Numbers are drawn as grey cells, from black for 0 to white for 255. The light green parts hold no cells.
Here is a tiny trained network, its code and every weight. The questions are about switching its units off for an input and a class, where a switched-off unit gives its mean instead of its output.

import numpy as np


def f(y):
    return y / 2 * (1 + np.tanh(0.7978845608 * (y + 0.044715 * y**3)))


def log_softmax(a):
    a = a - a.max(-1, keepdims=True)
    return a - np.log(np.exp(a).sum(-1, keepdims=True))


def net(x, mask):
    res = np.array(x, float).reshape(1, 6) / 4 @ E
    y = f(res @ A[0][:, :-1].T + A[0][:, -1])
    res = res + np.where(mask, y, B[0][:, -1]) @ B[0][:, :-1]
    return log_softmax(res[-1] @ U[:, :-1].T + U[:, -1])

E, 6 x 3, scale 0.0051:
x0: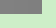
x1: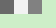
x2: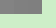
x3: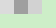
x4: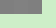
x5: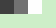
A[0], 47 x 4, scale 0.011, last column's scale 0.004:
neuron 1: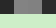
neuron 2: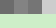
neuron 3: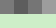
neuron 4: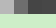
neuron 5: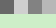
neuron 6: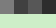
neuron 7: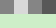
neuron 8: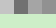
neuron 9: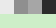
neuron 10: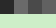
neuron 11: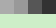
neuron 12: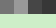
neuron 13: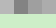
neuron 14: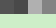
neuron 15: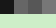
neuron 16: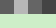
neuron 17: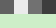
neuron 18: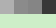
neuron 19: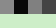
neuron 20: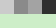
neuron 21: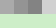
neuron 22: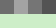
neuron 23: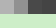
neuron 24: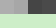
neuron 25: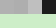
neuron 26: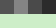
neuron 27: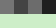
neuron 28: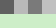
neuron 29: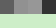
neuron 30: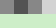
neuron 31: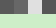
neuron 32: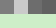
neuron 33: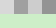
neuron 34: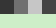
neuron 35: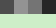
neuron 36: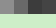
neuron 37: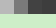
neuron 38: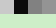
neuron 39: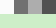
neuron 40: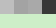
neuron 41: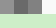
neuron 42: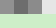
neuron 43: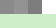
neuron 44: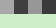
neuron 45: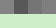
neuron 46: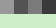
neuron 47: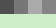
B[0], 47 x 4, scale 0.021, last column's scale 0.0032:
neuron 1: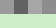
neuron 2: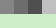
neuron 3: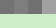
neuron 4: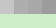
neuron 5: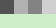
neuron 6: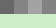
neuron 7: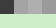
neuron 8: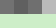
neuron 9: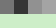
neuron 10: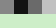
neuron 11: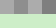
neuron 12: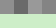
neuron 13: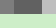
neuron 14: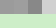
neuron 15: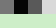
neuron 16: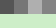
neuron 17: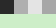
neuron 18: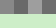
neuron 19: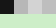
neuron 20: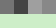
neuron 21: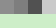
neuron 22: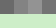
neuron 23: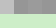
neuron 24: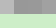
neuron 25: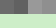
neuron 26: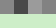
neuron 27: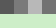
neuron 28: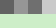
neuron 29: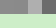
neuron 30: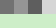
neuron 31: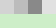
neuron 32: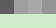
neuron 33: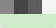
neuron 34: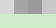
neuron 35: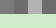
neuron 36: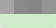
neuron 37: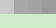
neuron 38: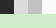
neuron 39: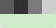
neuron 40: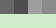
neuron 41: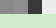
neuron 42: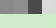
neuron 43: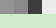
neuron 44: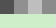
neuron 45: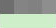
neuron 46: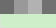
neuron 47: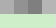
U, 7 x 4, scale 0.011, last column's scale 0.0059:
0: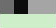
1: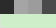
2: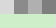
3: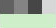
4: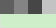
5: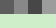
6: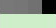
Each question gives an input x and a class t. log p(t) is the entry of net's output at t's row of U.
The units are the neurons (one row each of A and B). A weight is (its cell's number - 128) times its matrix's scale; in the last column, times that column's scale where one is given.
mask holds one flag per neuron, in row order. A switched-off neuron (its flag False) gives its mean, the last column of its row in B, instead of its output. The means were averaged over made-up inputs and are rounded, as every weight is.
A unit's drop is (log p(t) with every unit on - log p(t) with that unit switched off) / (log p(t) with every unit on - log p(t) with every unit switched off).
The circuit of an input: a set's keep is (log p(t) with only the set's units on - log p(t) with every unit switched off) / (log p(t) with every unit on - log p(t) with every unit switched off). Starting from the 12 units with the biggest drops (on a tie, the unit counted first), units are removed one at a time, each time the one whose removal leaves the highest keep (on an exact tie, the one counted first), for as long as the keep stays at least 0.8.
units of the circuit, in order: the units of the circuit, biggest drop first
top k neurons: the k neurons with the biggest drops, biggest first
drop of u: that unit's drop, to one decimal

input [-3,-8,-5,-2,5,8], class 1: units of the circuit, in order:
neuron 19
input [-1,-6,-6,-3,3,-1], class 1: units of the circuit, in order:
neuron 19; neuron 38
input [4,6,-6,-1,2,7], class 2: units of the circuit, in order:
neuron 34; neuron 31
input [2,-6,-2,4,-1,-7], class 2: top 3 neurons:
neuron 4; neuron 37; neuron 23
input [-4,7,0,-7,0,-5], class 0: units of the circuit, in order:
neuron 10; neuron 15; neuron 26
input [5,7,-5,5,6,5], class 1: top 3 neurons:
neuron 17; neuron 7; neuron 5
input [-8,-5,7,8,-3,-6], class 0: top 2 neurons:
neuron 39; neuron 9
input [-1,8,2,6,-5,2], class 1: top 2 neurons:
neuron 17; neuron 7
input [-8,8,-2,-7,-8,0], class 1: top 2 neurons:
neuron 17; neuron 5
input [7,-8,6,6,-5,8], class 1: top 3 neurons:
neuron 38; neuron 19; neuron 44
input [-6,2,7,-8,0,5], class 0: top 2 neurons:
neuron 15; neuron 10
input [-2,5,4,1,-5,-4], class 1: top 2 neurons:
neuron 17; neuron 7
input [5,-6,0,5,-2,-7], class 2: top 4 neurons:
neuron 4; neuron 37; neuron 23; neuron 24
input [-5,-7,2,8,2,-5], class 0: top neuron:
neuron 39
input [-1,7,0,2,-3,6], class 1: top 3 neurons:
neuron 17; neuron 7; neuron 5
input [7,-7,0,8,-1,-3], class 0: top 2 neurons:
neuron 39; neuron 9
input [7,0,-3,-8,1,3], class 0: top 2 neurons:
neuron 15; neuron 10
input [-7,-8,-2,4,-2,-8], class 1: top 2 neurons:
neuron 38; neuron 19
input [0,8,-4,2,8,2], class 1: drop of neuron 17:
0.2
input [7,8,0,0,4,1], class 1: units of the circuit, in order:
neuron 17
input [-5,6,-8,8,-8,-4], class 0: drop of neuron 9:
0.1
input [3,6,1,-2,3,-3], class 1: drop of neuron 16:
0.1
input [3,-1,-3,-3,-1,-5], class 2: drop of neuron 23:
0.2
